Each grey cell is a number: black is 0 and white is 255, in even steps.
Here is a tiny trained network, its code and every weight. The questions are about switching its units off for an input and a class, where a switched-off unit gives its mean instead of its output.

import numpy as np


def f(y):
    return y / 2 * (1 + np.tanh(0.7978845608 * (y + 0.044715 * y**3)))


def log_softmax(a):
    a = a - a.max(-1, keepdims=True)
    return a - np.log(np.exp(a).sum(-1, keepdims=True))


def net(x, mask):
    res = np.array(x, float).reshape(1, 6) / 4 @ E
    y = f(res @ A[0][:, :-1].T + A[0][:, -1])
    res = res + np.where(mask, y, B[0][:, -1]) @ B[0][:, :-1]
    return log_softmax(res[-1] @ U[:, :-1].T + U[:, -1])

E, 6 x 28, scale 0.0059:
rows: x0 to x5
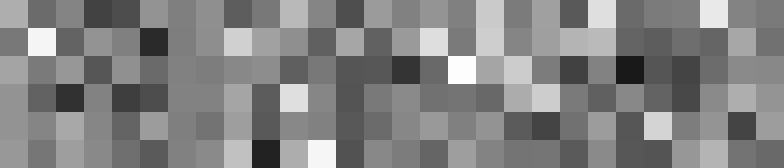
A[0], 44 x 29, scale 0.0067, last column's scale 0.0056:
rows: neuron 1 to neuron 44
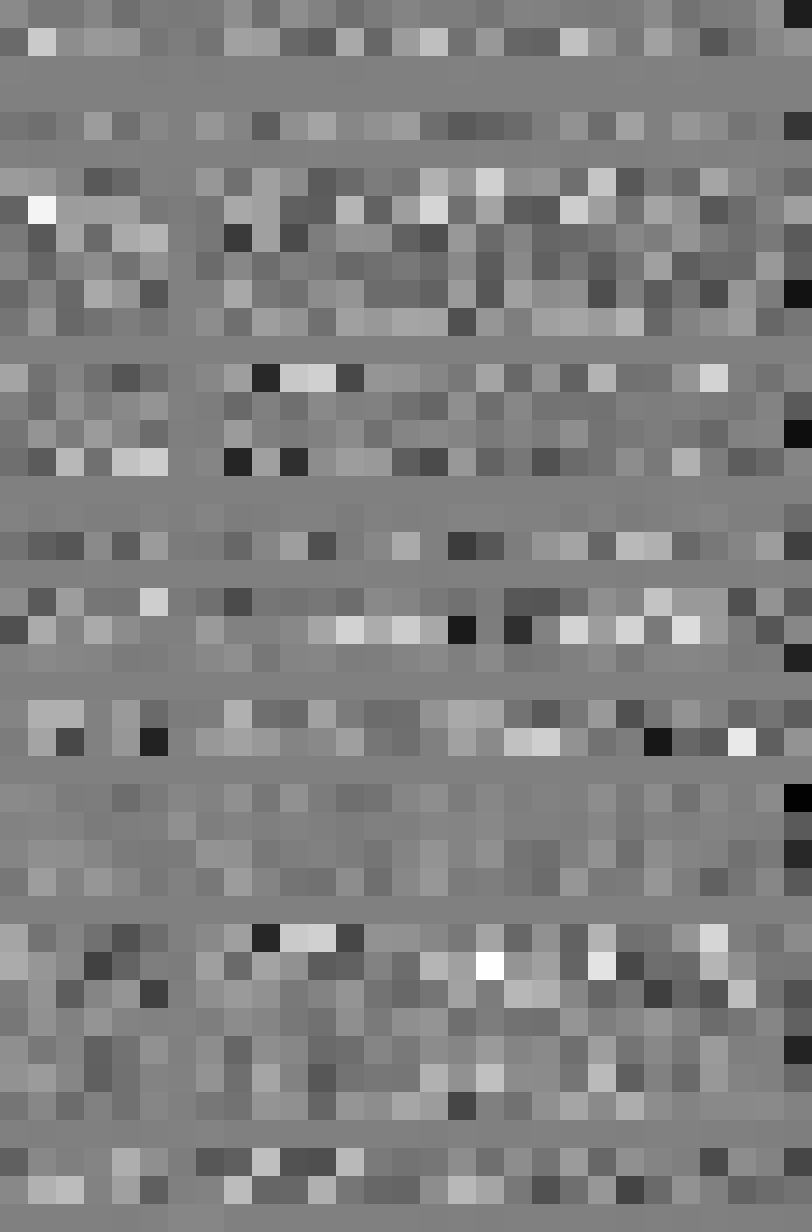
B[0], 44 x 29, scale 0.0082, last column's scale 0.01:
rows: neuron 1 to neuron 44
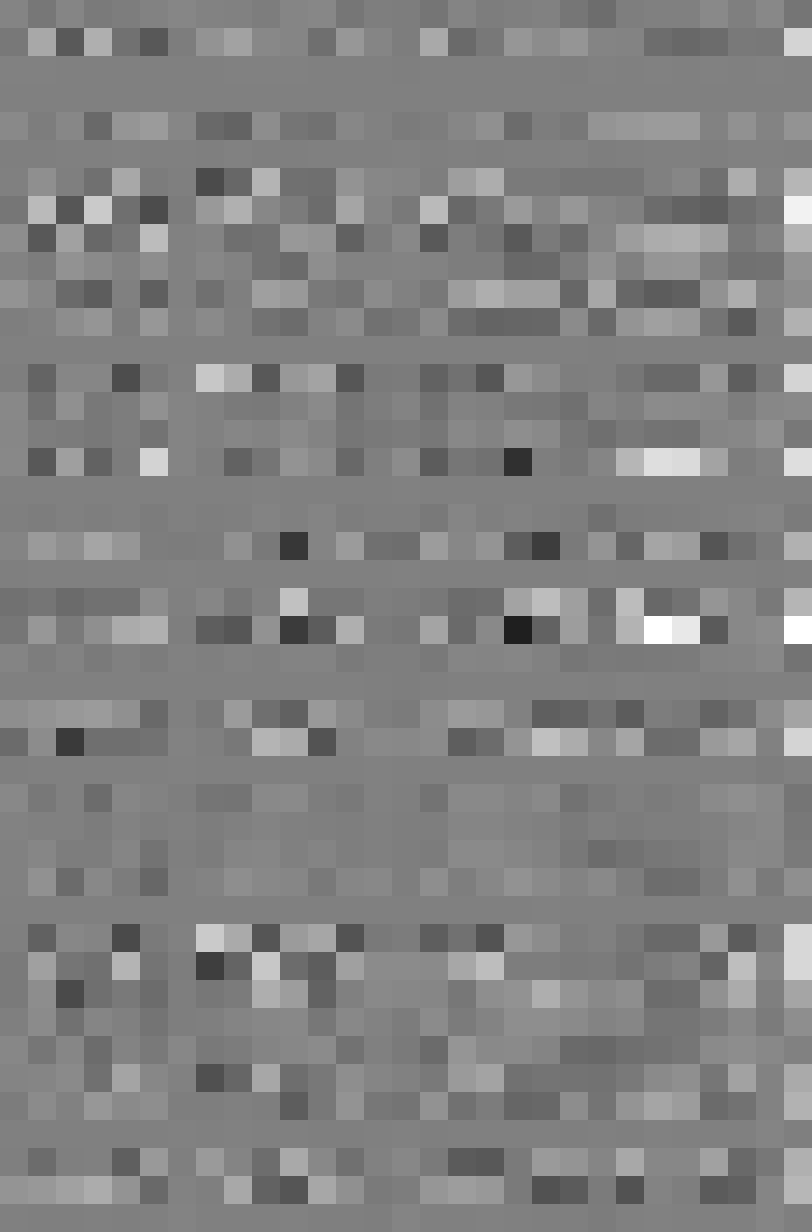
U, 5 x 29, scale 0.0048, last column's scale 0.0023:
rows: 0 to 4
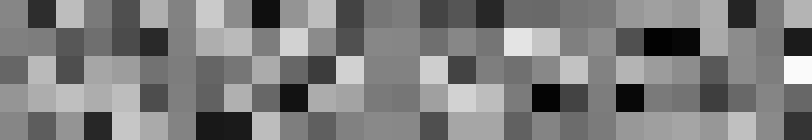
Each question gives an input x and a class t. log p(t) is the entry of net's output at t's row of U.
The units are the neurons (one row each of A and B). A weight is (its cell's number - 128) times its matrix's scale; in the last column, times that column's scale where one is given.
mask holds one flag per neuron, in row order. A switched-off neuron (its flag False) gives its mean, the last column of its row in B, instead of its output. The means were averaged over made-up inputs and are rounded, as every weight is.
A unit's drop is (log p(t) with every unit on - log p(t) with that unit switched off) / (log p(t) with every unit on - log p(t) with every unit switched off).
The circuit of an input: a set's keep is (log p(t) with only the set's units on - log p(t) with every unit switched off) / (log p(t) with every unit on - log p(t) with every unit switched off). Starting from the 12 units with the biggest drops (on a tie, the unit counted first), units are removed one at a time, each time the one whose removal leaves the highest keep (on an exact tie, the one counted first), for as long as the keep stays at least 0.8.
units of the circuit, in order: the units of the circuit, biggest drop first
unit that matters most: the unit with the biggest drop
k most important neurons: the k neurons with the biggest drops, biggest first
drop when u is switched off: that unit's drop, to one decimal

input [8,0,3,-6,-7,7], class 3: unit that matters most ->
neuron 35
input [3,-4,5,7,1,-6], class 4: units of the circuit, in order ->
neuron 8; neuron 2
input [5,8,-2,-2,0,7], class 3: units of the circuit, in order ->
neuron 43; neuron 26
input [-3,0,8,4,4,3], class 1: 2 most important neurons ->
neuron 23; neuron 20
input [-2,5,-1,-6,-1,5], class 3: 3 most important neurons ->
neuron 43; neuron 26; neuron 22
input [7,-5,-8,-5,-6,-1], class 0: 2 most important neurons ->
neuron 35; neuron 7
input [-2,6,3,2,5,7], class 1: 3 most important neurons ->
neuron 23; neuron 34; neuron 14
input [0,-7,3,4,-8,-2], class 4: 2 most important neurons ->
neuron 34; neuron 14
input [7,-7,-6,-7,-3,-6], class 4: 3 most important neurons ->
neuron 23; neuron 34; neuron 14
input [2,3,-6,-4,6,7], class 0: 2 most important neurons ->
neuron 34; neuron 14
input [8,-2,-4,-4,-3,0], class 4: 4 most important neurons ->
neuron 35; neuron 8; neuron 23; neuron 42
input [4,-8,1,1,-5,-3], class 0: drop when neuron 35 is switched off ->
0.4
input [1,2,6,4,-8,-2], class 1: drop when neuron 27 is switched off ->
0.1
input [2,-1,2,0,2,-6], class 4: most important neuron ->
neuron 8
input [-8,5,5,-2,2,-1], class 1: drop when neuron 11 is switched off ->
0.1
